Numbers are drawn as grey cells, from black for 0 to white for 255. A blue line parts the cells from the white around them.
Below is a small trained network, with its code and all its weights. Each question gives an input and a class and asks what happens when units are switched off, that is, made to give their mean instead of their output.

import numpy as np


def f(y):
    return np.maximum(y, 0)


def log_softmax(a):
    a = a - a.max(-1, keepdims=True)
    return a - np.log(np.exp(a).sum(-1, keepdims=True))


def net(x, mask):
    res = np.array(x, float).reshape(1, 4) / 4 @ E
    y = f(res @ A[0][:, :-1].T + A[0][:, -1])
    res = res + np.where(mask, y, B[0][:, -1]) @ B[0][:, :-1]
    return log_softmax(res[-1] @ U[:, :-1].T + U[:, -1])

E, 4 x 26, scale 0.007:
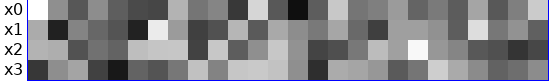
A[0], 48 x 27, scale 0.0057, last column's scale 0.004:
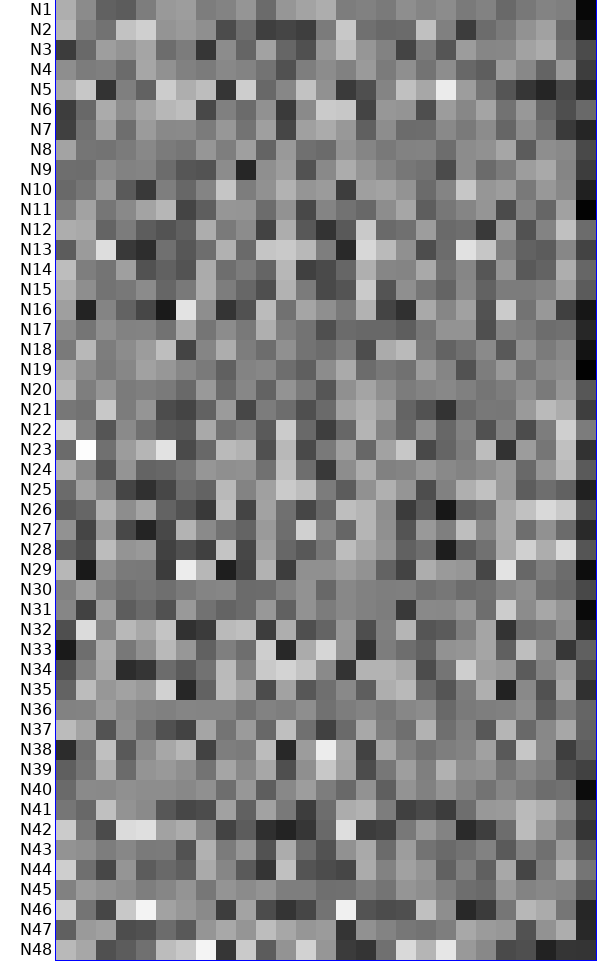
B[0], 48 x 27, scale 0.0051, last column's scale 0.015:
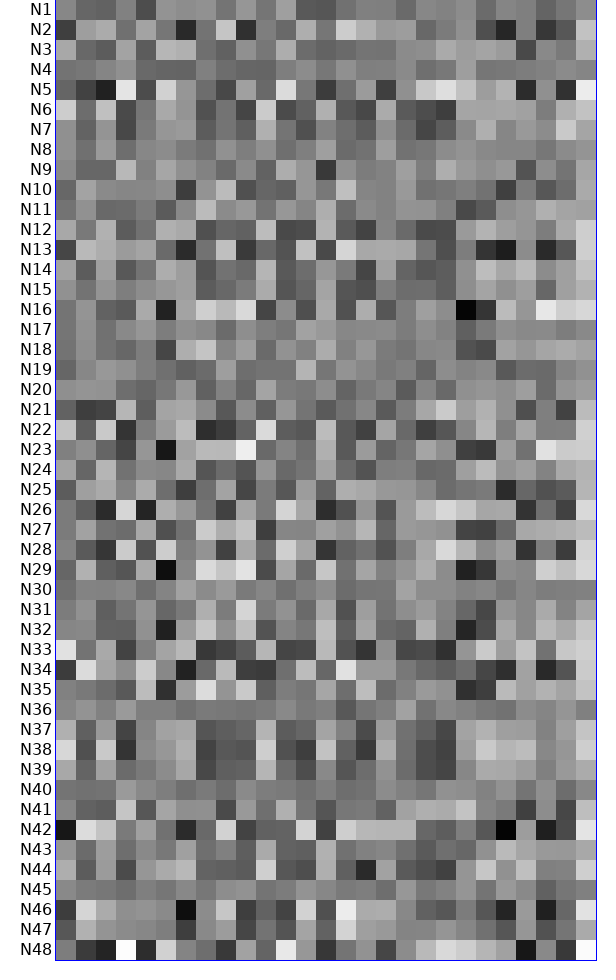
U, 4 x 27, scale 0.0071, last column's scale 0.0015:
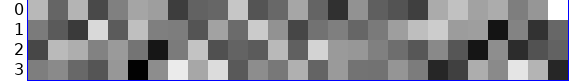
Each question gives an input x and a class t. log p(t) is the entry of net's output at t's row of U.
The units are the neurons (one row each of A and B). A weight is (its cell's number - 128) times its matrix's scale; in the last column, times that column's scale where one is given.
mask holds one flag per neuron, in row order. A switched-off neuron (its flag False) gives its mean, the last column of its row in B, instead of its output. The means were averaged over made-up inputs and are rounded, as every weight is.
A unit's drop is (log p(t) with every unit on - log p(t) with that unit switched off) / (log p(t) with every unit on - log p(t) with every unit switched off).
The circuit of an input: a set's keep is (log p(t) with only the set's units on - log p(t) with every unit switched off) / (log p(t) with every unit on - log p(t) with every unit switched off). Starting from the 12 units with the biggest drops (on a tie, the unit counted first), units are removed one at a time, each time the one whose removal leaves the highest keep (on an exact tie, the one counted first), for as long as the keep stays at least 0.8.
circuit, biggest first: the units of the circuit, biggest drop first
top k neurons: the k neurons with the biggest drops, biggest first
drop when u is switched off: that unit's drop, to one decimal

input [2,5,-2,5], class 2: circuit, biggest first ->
(N13)
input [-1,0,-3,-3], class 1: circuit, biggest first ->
(N26; N28)
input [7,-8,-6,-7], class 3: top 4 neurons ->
(N23; N32; N35; N18)
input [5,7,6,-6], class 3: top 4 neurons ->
(N29; N16; N26; N28)
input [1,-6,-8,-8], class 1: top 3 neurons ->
(N26; N28; N21)
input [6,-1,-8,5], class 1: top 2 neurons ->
(N26; N28)
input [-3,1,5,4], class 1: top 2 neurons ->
(N48; N5)
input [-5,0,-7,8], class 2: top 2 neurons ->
(N13; N34)
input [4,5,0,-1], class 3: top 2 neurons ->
(N29; N16)
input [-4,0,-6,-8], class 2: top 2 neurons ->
(N42; N46)
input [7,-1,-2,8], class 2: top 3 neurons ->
(N13; N34; N25)
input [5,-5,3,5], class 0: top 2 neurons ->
(N42; N46)
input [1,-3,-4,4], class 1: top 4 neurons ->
(N42; N46; N26; N28)
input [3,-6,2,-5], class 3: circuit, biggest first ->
(N23)
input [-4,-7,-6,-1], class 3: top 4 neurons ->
(N23; N32; N35; N48)
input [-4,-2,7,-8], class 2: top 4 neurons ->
(N42; N46; N2; N26)
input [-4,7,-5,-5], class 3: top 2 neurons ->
(N29; N16)
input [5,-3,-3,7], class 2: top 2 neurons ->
(N13; N34)
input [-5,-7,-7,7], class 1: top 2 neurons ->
(N26; N28)
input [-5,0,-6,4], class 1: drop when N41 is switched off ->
0.1
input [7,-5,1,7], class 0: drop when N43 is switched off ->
0.2
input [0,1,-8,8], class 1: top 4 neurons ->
(N26; N28; N41; N21)
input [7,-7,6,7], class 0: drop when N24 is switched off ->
0.1
